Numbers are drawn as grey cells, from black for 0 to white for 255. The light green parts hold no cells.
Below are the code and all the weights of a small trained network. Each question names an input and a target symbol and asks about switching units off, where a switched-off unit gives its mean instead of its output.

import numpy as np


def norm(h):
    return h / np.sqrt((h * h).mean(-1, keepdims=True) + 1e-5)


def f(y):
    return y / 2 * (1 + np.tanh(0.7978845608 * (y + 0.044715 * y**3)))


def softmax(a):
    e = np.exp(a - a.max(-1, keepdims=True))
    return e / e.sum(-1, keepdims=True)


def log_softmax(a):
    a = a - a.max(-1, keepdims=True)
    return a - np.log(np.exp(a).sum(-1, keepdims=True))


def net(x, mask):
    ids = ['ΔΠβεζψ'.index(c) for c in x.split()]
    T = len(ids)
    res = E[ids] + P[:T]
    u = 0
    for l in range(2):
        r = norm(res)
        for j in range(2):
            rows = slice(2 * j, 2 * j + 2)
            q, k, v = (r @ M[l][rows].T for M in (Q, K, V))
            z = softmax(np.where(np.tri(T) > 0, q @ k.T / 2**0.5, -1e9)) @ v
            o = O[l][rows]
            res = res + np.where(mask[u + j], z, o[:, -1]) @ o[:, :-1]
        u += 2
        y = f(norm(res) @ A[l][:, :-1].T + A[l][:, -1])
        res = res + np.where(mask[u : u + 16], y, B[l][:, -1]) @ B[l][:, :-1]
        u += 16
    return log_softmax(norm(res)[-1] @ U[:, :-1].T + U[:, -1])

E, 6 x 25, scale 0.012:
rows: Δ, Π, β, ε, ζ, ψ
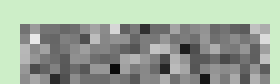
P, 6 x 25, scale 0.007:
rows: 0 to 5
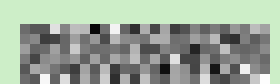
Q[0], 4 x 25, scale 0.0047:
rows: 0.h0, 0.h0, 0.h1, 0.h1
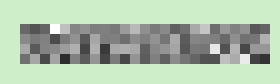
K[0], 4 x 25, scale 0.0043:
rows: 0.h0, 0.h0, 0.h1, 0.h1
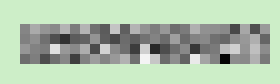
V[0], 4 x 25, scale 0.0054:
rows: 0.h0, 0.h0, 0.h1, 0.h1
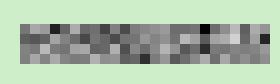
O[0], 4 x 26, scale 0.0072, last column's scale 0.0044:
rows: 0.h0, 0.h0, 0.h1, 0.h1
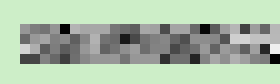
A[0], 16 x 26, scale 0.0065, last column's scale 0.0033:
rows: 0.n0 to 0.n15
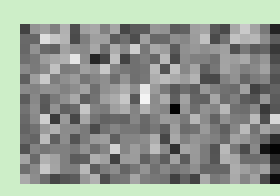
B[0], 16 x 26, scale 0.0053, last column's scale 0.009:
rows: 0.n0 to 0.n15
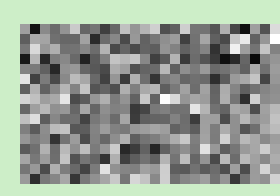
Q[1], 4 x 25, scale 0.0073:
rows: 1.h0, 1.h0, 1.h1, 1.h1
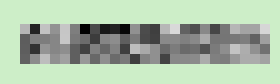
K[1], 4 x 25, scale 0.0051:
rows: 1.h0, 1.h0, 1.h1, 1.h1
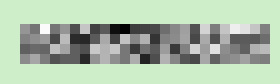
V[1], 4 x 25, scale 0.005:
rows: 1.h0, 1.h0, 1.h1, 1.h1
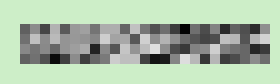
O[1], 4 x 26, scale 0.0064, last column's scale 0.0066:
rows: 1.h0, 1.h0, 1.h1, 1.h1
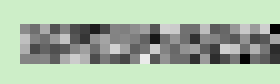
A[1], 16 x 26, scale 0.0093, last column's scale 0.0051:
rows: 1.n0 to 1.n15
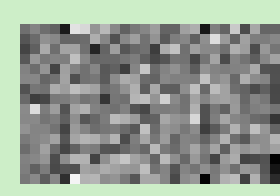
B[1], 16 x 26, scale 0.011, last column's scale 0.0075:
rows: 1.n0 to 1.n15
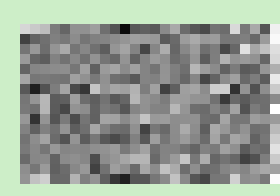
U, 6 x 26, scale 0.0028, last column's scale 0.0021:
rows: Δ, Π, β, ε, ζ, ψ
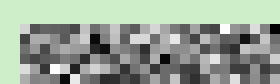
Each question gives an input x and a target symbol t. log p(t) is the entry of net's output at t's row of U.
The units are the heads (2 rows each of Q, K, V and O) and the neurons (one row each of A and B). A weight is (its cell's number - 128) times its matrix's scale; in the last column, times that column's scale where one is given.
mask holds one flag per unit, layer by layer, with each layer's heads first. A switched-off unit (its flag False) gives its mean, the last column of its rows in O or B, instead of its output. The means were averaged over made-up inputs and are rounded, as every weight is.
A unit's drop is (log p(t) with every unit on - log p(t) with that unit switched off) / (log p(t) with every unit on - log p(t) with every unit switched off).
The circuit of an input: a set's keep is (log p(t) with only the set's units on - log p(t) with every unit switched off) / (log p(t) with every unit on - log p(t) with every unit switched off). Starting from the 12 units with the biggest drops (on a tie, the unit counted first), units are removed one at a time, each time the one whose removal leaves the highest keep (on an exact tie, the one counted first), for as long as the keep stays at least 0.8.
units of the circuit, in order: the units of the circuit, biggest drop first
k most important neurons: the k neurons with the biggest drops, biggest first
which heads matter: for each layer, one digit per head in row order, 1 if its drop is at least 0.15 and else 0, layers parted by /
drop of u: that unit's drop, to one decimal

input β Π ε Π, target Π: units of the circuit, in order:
[0.h0 1.n13]
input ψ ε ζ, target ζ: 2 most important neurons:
[0.n1 0.n12]
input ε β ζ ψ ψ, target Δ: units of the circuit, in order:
[0.n15 0.h1 1.n15]
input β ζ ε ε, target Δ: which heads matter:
01 / 01
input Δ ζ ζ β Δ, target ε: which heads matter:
10 / 11
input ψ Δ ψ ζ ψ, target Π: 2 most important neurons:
[0.n15 1.n4]
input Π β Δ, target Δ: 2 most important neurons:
[0.n6 1.n9]
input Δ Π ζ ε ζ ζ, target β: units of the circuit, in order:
[0.h1 0.n1 1.n2]
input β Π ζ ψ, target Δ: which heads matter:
01 / 11
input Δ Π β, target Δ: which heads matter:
10 / 11
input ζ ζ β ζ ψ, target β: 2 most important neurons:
[0.n1 0.n10]
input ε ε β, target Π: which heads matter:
00 / 10
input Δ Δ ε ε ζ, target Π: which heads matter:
11 / 01
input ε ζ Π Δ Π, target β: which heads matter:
01 / 00
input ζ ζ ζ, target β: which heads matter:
11 / 00
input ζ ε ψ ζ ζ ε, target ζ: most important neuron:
[0.n15]
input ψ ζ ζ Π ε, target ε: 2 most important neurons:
[0.n13 0.n3]
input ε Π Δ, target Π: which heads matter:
11 / 11
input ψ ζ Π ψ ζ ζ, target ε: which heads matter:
01 / 11
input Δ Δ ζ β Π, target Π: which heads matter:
01 / 01
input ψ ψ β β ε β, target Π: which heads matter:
10 / 11
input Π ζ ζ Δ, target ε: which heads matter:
10 / 00
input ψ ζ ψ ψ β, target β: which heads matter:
01 / 10
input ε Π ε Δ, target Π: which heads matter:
10 / 11
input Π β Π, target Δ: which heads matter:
00 / 11
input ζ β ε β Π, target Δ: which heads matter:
01 / 00
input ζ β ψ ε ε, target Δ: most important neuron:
[0.n15]
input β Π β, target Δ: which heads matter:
00 / 11
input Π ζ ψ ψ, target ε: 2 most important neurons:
[0.n7 0.n12]
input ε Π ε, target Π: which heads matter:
00 / 10
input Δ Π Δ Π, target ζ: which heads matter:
10 / 10
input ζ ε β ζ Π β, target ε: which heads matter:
10 / 10
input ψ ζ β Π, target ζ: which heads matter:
11 / 00
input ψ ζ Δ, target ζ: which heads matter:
11 / 10
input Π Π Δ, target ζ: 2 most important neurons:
[0.n7 0.n12]
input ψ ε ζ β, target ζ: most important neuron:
[0.n1]
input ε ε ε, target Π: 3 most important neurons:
[1.n13 0.n0 0.n2]
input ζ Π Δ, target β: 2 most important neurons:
[1.n2 0.n3]
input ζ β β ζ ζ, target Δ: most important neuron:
[0.n15]
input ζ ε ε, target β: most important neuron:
[1.n2]
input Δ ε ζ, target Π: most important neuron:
[0.n12]
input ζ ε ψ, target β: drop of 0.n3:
0.1
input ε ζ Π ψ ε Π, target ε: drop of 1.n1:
0.2
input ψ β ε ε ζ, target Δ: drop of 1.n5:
0.2
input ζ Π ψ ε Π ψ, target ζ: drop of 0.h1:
0.5
